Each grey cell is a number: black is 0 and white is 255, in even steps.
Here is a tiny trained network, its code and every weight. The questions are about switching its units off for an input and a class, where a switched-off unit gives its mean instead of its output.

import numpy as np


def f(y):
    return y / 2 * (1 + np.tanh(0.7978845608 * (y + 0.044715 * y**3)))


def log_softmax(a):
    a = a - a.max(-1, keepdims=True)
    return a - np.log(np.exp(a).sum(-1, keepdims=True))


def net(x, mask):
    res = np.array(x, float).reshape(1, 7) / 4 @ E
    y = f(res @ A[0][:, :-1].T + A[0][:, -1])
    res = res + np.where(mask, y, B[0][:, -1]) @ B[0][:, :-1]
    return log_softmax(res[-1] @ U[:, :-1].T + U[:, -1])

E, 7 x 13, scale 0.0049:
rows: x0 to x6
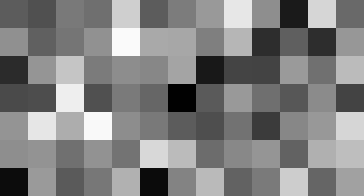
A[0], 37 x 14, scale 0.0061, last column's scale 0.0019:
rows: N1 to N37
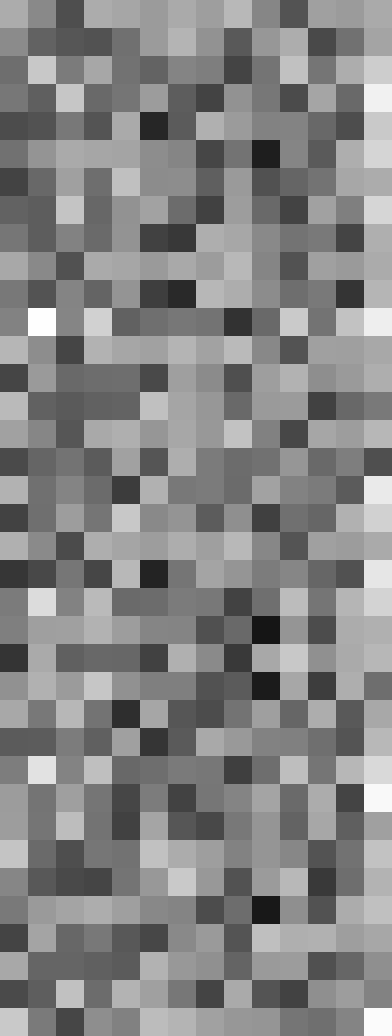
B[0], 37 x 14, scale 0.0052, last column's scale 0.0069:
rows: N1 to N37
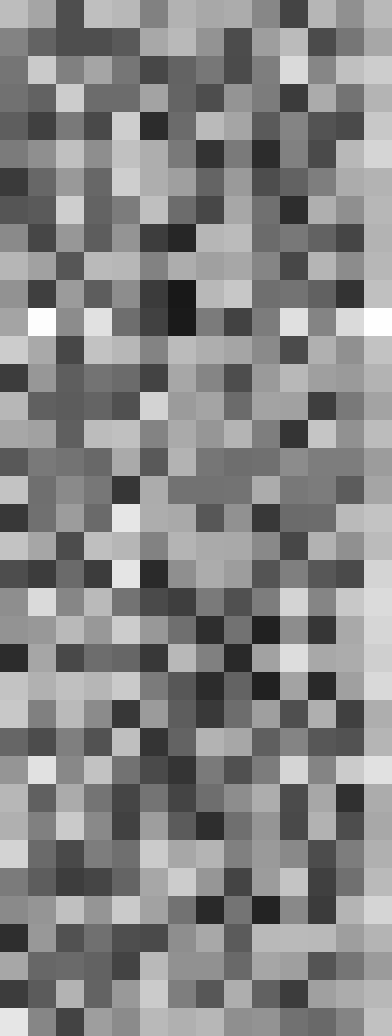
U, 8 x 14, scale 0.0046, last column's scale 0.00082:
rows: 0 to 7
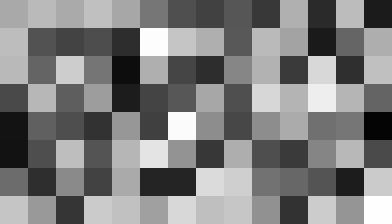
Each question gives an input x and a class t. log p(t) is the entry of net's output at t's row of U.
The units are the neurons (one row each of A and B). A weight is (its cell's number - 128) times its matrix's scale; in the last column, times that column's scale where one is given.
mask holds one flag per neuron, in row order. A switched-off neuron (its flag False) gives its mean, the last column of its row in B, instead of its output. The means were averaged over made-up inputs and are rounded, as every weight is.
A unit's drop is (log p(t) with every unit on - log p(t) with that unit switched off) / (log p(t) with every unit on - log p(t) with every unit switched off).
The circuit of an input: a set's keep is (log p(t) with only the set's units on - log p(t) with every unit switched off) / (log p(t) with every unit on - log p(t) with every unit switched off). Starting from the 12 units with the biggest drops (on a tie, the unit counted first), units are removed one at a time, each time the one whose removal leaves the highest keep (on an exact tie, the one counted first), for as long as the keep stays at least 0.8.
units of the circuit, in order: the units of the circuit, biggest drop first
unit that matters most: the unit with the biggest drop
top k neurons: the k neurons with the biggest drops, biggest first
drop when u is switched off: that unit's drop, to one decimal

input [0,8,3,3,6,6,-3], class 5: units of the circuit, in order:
(N36, N8)
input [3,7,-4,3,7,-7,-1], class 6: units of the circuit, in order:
(N11, N12)
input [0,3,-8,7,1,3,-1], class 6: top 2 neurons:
(N11, N9)
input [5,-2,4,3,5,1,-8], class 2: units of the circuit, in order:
(N26, N30)
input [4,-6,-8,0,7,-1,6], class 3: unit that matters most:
N34
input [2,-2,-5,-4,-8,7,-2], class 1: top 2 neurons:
(N15, N32)
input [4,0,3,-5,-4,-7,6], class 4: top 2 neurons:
(N24, N14)
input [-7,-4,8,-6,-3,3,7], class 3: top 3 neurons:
(N24, N34, N14)
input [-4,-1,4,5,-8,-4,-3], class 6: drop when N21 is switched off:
0.3
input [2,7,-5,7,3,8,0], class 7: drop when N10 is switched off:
0.3
